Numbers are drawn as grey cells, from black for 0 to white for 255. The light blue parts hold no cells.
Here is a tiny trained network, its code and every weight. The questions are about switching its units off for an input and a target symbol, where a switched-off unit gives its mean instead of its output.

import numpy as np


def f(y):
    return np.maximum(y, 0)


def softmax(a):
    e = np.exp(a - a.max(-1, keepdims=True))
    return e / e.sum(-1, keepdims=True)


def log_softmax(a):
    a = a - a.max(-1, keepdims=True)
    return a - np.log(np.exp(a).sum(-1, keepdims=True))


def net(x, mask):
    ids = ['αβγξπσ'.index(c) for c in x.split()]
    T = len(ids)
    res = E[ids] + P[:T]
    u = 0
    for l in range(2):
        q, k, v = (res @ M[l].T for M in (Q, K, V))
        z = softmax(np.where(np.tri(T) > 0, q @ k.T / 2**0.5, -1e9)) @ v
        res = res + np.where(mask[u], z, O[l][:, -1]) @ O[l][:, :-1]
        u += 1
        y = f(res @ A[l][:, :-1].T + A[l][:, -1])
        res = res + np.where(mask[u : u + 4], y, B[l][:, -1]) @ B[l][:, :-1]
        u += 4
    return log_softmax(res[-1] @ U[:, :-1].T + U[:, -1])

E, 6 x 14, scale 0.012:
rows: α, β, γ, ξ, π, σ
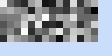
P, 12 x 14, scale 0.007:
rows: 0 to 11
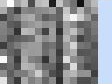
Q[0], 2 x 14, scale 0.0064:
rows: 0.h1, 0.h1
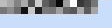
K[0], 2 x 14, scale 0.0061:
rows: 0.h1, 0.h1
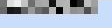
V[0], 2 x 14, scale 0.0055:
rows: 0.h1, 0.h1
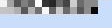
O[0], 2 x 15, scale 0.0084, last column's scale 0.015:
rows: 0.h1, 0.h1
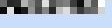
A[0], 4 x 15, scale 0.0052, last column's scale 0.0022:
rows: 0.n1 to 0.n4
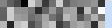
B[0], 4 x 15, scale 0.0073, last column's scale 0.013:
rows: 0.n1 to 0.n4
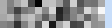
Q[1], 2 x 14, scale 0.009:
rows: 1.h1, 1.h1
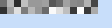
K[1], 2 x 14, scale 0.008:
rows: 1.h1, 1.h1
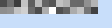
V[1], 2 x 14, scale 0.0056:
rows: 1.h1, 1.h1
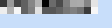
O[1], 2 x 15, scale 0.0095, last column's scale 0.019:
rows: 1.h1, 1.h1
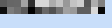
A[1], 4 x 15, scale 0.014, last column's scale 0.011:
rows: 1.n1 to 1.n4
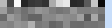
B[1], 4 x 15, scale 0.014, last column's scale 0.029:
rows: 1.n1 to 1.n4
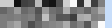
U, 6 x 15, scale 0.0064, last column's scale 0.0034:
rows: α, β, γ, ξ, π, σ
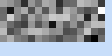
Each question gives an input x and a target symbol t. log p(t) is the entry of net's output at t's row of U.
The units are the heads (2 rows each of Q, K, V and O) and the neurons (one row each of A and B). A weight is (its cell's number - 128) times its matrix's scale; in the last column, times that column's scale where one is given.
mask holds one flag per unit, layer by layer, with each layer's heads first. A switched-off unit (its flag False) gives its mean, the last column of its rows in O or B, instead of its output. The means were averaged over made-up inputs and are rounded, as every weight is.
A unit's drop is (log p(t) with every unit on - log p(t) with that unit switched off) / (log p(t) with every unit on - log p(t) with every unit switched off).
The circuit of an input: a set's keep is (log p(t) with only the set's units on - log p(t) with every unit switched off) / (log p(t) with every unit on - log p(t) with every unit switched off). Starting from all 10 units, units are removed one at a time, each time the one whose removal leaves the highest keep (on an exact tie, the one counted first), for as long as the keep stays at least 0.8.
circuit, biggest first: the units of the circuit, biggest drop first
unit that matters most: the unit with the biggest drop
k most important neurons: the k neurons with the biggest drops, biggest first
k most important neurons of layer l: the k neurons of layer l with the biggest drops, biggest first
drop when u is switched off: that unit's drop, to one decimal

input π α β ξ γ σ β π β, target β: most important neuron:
[0.n1]
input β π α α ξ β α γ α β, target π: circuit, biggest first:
[1.n4; 1.h1; 0.n1]
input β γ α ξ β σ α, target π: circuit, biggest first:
[1.h1; 0.h1]
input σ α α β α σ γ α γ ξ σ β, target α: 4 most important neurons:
[1.n3; 0.n1; 1.n4; 0.n3]
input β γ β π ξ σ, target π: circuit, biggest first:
[1.n4; 1.h1]
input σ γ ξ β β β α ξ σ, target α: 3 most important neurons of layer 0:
[0.n1; 0.n3; 0.n4]
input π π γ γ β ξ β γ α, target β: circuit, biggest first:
[0.h1; 1.h1]
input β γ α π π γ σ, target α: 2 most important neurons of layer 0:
[0.n2; 0.n1]
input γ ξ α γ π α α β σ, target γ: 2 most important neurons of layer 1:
[1.n3; 1.n2]
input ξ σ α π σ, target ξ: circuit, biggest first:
[0.n4; 0.h1; 1.h1]
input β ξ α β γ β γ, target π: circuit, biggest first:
[1.n4; 1.h1]
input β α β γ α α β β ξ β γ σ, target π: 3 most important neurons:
[1.n4; 0.n1; 0.n2]
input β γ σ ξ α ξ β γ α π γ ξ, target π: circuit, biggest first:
[1.h1; 0.h1]
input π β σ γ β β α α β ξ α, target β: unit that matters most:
0.n1
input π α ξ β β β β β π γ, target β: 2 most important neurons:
[1.n4; 0.n1]
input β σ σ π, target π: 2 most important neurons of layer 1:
[1.n2; 1.n4]
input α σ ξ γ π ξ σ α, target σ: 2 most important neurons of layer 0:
[0.n2; 0.n1]
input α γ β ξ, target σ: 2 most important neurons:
[1.n4; 0.n3]
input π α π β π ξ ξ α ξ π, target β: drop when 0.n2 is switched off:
-0.1
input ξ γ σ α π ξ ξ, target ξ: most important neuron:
[0.n4]
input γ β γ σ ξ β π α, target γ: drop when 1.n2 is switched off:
0.1
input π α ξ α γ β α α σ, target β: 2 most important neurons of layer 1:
[1.n4; 1.n3]
